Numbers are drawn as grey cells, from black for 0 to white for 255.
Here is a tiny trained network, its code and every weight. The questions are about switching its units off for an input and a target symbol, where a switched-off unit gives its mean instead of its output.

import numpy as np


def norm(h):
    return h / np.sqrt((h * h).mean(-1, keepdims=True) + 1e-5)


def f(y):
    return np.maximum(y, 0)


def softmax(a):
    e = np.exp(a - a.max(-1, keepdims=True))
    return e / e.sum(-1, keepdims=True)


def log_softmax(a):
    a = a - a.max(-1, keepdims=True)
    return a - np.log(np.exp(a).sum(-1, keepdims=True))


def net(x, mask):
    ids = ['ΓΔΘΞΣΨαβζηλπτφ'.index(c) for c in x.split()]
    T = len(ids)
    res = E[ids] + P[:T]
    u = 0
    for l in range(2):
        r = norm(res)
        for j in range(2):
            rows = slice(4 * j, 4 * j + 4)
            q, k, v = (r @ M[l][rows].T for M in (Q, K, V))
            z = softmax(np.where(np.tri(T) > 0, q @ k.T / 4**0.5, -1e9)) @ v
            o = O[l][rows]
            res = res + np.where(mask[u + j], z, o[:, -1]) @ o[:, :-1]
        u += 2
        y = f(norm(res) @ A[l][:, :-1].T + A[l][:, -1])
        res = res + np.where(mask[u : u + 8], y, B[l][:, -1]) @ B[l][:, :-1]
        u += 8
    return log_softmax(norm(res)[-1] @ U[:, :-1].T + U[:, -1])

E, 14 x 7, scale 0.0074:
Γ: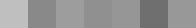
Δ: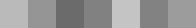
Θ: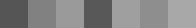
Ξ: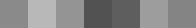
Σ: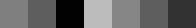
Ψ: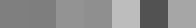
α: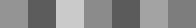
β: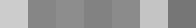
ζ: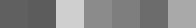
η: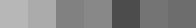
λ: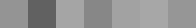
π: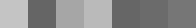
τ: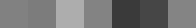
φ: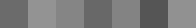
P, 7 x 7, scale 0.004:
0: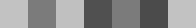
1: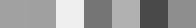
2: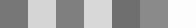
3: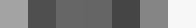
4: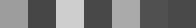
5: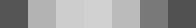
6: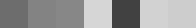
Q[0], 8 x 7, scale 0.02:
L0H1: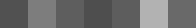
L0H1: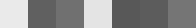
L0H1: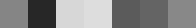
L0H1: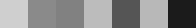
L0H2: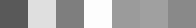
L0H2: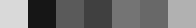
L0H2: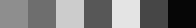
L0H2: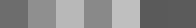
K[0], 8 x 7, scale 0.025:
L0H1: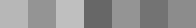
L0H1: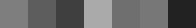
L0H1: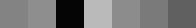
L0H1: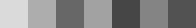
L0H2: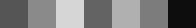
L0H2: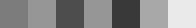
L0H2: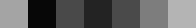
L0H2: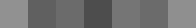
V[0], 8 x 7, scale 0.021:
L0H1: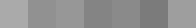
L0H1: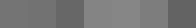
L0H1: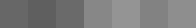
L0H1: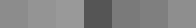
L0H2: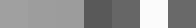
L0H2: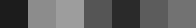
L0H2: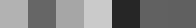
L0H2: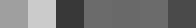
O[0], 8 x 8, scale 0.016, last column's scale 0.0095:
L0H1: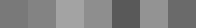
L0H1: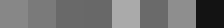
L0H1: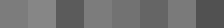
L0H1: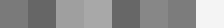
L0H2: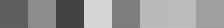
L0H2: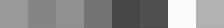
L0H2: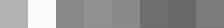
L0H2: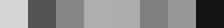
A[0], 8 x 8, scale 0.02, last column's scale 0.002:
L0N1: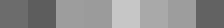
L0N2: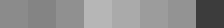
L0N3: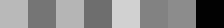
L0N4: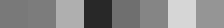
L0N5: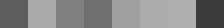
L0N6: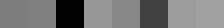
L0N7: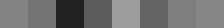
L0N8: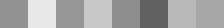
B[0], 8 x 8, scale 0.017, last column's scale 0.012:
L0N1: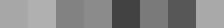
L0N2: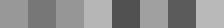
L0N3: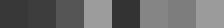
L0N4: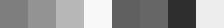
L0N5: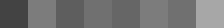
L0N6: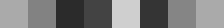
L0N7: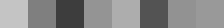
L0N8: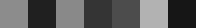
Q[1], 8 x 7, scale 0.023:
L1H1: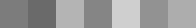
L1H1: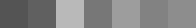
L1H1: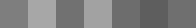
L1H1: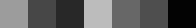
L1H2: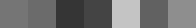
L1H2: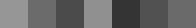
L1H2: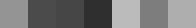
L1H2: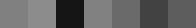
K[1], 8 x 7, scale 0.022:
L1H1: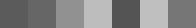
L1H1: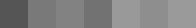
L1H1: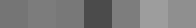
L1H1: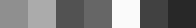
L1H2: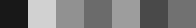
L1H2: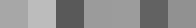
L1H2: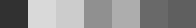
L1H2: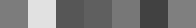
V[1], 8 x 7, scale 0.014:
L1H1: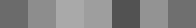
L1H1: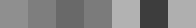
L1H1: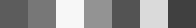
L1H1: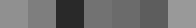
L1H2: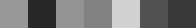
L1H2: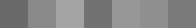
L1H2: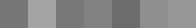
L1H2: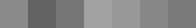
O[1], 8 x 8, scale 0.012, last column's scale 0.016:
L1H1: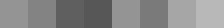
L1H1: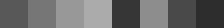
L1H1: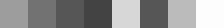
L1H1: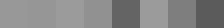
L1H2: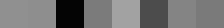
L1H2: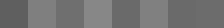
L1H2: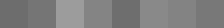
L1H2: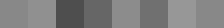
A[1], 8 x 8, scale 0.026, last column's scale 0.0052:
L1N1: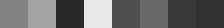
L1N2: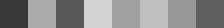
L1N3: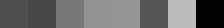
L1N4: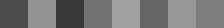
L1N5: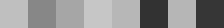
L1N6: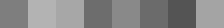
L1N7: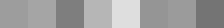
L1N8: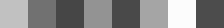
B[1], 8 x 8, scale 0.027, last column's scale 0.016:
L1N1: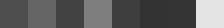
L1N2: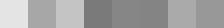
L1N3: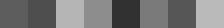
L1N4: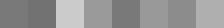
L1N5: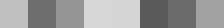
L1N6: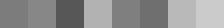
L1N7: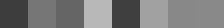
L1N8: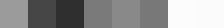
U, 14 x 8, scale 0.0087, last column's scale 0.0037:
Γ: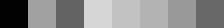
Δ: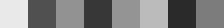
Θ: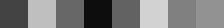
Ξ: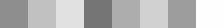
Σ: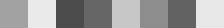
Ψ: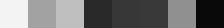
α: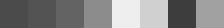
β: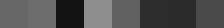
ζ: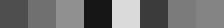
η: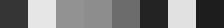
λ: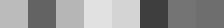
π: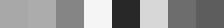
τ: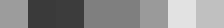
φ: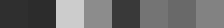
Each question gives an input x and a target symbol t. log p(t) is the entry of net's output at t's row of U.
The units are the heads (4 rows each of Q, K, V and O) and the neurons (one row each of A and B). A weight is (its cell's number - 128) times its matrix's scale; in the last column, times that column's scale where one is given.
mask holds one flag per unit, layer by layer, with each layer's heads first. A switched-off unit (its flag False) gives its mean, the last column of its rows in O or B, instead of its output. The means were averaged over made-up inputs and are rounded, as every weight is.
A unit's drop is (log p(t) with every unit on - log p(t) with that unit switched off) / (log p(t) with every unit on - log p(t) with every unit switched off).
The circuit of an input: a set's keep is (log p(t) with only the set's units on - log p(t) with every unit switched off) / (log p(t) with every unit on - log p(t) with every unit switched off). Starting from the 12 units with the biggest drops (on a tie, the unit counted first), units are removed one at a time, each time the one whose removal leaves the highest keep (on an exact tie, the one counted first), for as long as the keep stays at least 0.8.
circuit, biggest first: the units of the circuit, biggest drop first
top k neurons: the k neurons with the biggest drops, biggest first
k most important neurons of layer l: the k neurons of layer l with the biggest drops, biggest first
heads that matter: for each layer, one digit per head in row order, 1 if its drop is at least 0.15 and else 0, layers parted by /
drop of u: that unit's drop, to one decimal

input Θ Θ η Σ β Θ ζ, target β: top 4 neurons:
(L0N4; L1N1; L0N7; L0N3)
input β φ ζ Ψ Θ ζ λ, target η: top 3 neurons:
(L1N6; L1N1; L1N8)
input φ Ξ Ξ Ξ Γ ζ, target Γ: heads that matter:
01 / 00
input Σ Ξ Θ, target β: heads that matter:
11 / 11
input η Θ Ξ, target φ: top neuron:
(L1N3)
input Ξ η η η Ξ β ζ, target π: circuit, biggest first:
(L0H2; L1N2; L1N7)
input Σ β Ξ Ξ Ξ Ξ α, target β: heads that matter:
10 / 10
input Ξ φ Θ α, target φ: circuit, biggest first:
(L0H2; L1N8)
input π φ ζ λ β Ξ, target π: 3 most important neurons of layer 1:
(L1N2; L1N7; L1N1)
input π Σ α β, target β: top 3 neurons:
(L1N1; L0N7; L0N8)
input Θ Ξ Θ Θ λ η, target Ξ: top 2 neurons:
(L0N8; L1N2)
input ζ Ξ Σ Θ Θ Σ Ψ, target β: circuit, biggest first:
(L0H1; L1H1; L0N6)
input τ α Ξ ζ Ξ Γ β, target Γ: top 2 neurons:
(L0N8; L1N7)
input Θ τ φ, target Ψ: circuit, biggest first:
(L0H2)
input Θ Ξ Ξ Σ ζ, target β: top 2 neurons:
(L0N3; L0N8)
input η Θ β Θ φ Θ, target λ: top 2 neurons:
(L1N5; L0N4)
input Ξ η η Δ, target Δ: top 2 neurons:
(L0N8; L1N8)
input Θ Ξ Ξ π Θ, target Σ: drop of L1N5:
0.0
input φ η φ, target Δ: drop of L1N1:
0.1
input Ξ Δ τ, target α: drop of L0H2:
0.8
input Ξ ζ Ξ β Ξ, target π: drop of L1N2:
0.5
